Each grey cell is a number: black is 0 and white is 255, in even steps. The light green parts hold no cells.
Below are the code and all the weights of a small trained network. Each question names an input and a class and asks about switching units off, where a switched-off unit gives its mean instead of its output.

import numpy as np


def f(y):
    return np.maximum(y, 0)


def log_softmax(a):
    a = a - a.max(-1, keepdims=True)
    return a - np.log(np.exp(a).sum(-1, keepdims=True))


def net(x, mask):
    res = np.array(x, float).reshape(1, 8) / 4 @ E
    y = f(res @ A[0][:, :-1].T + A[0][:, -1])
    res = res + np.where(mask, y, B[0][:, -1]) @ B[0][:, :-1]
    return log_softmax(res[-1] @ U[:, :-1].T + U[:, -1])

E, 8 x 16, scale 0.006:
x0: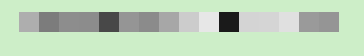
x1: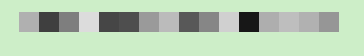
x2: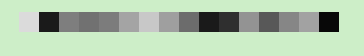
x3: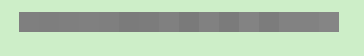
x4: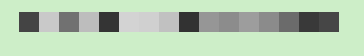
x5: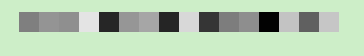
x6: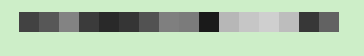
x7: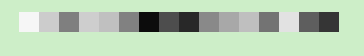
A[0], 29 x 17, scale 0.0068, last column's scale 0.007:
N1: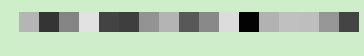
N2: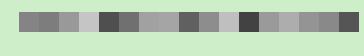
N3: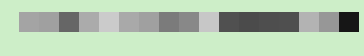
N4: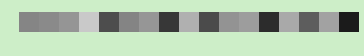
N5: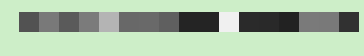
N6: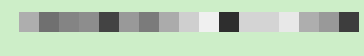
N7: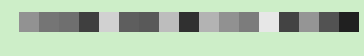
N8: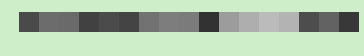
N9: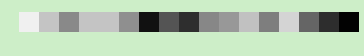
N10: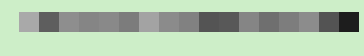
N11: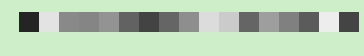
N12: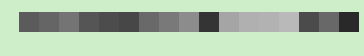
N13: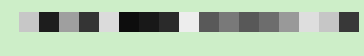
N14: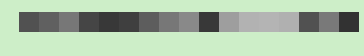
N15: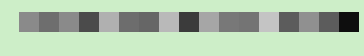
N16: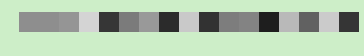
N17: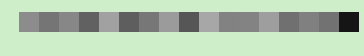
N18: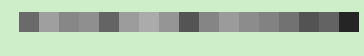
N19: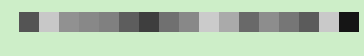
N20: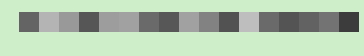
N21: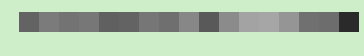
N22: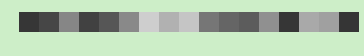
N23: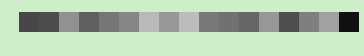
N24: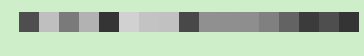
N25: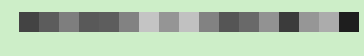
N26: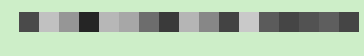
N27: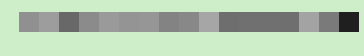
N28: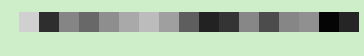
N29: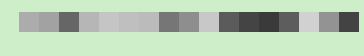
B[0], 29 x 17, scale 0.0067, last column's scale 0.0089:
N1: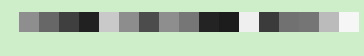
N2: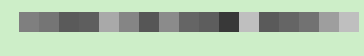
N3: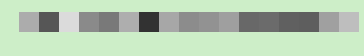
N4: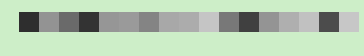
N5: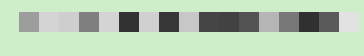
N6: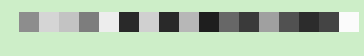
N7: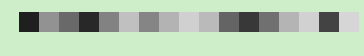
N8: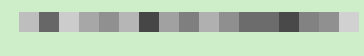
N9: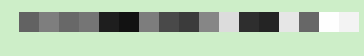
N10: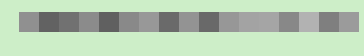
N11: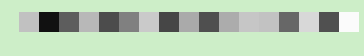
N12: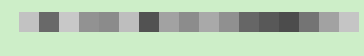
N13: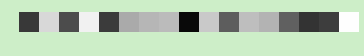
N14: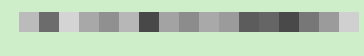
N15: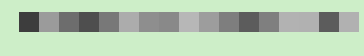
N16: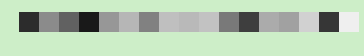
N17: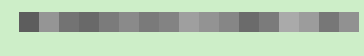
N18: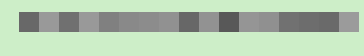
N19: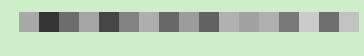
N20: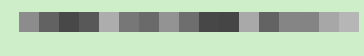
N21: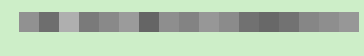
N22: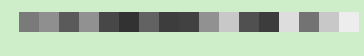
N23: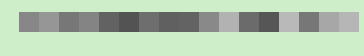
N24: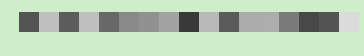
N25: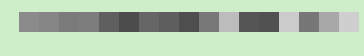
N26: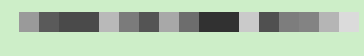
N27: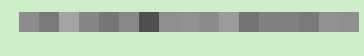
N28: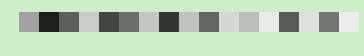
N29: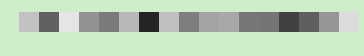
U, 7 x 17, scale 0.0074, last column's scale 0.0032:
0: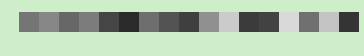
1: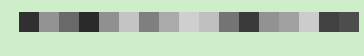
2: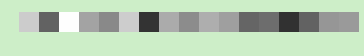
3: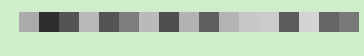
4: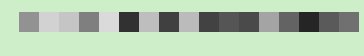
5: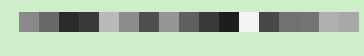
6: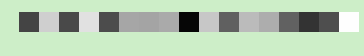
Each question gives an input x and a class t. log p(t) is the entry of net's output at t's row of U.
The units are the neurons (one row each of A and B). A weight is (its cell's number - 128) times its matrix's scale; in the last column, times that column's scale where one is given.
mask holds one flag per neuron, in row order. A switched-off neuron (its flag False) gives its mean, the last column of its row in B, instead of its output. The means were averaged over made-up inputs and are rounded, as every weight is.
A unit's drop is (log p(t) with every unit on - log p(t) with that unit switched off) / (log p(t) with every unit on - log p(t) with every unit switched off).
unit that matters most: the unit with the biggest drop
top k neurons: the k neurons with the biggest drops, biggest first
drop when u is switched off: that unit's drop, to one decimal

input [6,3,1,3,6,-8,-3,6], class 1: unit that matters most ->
N7
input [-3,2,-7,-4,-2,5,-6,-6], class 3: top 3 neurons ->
(N11; N9; N19)
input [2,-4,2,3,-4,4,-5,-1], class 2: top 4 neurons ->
(N29; N1; N3; N7)
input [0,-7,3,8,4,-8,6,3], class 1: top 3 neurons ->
(N7; N15; N1)
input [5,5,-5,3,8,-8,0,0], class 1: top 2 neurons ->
(N7; N13)
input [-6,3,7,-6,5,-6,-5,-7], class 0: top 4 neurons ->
(N22; N11; N25; N23)
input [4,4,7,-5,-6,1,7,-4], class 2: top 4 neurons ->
(N14; N12; N8; N11)
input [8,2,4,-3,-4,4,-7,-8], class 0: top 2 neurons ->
(N22; N25)
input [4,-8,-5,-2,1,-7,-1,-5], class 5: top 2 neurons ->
(N26; N20)
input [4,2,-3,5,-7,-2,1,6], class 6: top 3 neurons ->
(N13; N22; N25)
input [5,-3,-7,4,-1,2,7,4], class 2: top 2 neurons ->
(N14; N12)
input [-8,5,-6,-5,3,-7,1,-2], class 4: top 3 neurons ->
(N5; N16; N4)
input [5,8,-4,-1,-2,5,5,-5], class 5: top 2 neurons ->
(N1; N2)
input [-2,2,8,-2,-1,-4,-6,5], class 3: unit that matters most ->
N28
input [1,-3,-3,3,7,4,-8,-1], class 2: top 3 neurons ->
(N29; N3; N13)
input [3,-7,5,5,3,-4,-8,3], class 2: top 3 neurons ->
(N29; N3; N1)
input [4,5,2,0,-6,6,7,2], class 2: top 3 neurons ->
(N14; N12; N8)
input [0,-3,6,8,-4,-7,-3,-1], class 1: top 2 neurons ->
(N7; N11)
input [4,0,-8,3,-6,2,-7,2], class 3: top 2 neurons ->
(N11; N19)
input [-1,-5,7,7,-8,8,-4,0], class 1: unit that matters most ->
N16
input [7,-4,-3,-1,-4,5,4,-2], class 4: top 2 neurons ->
(N6; N7)
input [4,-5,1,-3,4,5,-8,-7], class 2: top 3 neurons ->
(N29; N3; N9)
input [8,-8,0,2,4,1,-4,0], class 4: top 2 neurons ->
(N6; N1)
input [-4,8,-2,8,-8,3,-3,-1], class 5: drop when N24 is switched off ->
0.2
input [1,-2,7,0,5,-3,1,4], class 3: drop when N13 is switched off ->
0.2
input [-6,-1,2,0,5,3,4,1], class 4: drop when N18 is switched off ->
0.0
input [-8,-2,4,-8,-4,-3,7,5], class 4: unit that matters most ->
N5
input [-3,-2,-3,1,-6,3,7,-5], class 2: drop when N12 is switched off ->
0.2
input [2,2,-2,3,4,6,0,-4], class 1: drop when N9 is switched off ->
0.1
